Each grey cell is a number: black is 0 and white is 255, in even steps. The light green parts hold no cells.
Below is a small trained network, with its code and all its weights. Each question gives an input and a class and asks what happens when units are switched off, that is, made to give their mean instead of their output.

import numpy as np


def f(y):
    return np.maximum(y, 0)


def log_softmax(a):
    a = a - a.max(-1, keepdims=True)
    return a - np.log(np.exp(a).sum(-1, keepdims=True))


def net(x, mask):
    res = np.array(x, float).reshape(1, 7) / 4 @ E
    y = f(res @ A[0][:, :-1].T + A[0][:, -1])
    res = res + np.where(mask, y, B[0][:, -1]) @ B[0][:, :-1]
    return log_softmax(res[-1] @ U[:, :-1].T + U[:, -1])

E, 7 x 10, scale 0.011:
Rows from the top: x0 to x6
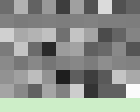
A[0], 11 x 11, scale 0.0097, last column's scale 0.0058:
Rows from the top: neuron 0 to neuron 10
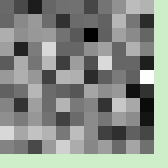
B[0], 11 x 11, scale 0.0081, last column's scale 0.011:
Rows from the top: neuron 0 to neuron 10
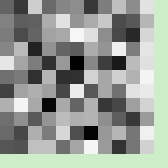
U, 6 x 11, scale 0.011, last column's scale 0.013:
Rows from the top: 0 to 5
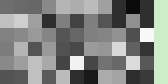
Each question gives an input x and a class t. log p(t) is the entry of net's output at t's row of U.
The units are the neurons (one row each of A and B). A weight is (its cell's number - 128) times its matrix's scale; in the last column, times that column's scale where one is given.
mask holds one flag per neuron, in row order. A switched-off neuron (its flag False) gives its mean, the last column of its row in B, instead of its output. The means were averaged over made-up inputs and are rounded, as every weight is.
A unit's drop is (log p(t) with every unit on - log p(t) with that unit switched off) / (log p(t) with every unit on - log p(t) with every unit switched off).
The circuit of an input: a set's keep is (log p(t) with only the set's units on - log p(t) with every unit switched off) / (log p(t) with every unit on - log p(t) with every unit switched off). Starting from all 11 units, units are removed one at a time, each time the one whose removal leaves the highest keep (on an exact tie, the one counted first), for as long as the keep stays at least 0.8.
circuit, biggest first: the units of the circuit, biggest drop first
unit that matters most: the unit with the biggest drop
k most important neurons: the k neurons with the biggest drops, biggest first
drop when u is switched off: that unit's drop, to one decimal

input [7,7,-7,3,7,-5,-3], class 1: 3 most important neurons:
neuron 4; neuron 9; neuron 2
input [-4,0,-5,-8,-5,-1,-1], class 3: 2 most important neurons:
neuron 3; neuron 9
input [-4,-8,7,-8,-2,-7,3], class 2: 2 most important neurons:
neuron 3; neuron 2
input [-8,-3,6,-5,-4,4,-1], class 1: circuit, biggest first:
neuron 7
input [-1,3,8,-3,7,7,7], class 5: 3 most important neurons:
neuron 9; neuron 6; neuron 10
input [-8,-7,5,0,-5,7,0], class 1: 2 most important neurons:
neuron 7; neuron 10
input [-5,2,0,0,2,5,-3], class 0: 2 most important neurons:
neuron 4; neuron 1
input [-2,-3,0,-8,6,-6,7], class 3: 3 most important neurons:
neuron 3; neuron 6; neuron 2
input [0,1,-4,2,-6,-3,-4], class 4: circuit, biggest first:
neuron 6; neuron 9; neuron 3; neuron 2
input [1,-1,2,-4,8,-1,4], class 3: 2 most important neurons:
neuron 3; neuron 6
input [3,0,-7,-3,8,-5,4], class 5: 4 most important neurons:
neuron 0; neuron 2; neuron 6; neuron 5
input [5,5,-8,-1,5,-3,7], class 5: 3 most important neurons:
neuron 0; neuron 6; neuron 7
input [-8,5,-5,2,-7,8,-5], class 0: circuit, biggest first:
neuron 1; neuron 2
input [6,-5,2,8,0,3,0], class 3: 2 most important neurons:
neuron 5; neuron 7
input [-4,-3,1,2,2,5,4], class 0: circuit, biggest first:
neuron 2; neuron 6
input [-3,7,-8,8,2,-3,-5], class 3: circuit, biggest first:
neuron 5
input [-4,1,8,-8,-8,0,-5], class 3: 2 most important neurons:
neuron 3; neuron 0
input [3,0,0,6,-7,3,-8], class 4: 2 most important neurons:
neuron 6; neuron 3
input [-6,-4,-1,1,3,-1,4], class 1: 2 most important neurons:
neuron 7; neuron 6
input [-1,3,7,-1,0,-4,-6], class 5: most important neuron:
neuron 9
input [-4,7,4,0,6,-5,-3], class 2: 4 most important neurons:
neuron 2; neuron 1; neuron 4; neuron 8
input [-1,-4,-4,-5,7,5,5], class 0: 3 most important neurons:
neuron 2; neuron 6; neuron 5
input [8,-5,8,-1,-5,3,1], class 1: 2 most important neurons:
neuron 4; neuron 0
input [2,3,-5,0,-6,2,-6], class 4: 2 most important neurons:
neuron 6; neuron 9
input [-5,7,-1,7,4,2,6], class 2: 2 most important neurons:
neuron 5; neuron 3
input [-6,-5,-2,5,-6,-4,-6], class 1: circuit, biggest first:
neuron 7; neuron 2
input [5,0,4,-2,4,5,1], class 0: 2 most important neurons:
neuron 2; neuron 7
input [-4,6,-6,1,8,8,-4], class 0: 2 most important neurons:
neuron 1; neuron 2
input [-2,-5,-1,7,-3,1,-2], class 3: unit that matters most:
neuron 5
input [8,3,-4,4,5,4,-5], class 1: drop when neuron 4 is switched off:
1.2
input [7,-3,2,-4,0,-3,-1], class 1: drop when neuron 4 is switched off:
0.8
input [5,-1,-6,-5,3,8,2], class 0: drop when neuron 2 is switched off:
0.7
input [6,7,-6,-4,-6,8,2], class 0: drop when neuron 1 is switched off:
0.2
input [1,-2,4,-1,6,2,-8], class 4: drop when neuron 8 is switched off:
0.0
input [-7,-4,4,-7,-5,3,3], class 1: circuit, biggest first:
neuron 7
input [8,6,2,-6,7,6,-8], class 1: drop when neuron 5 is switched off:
0.1
